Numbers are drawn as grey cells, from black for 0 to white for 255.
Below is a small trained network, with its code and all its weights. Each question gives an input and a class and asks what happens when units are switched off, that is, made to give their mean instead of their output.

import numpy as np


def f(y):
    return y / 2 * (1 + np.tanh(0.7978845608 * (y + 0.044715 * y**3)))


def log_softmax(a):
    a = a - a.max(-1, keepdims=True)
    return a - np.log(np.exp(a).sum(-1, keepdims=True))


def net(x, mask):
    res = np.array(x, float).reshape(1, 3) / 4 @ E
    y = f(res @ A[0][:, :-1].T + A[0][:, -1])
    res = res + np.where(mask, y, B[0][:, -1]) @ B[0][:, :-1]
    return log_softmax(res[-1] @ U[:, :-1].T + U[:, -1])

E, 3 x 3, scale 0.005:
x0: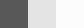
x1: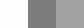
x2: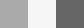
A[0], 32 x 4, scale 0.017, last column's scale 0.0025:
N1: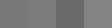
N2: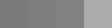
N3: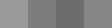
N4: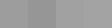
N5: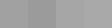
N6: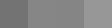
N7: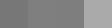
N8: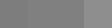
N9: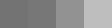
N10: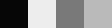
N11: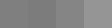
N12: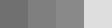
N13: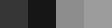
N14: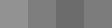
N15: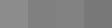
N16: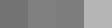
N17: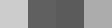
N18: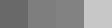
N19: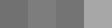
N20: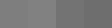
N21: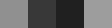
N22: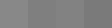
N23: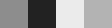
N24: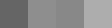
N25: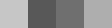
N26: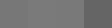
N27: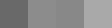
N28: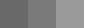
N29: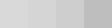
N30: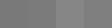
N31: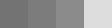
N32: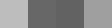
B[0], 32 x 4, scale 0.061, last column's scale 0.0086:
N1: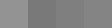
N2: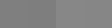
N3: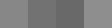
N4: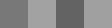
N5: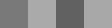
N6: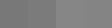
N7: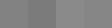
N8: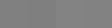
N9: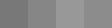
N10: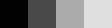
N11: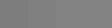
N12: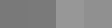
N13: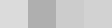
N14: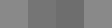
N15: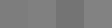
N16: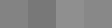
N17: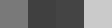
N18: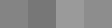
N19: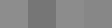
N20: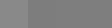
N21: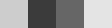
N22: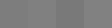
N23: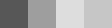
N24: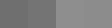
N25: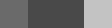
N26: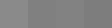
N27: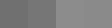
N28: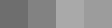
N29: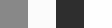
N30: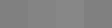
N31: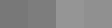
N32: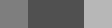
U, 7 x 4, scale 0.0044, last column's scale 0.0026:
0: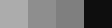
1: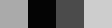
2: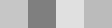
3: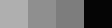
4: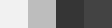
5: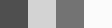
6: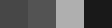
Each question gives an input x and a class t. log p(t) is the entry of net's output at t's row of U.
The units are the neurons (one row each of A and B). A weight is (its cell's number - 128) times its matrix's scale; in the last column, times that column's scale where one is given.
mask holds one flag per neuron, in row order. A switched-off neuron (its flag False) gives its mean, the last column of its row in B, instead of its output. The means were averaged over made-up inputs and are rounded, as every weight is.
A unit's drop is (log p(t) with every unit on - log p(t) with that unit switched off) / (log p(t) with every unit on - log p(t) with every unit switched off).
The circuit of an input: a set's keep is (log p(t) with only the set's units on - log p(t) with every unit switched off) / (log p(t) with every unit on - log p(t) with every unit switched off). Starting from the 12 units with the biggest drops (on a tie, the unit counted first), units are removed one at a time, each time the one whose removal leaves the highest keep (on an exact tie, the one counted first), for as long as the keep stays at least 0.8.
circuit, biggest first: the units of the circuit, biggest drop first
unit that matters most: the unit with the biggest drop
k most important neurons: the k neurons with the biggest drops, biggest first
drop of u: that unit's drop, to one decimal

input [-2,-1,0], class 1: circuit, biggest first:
[N29]
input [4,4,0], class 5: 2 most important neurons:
[N21 N13]
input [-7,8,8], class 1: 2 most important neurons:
[N17 N25]
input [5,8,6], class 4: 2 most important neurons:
[N10 N29]
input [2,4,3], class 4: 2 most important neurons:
[N10 N23]
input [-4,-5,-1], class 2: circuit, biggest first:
[N13 N29]
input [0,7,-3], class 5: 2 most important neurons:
[N23 N21]
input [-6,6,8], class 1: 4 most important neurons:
[N17 N25 N32 N13]
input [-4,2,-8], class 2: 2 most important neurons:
[N13 N23]
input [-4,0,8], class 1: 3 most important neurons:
[N13 N29 N17]
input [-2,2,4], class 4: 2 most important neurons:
[N10 N21]
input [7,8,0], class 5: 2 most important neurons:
[N21 N23]
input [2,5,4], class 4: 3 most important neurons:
[N10 N23 N29]
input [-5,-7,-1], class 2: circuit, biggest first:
[N13]
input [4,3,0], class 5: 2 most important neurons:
[N21 N13]
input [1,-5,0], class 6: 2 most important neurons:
[N10 N29]
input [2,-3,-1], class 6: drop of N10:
0.2
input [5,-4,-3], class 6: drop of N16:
0.0
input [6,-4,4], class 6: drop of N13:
0.1
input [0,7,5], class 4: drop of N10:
0.1
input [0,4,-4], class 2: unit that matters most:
N10
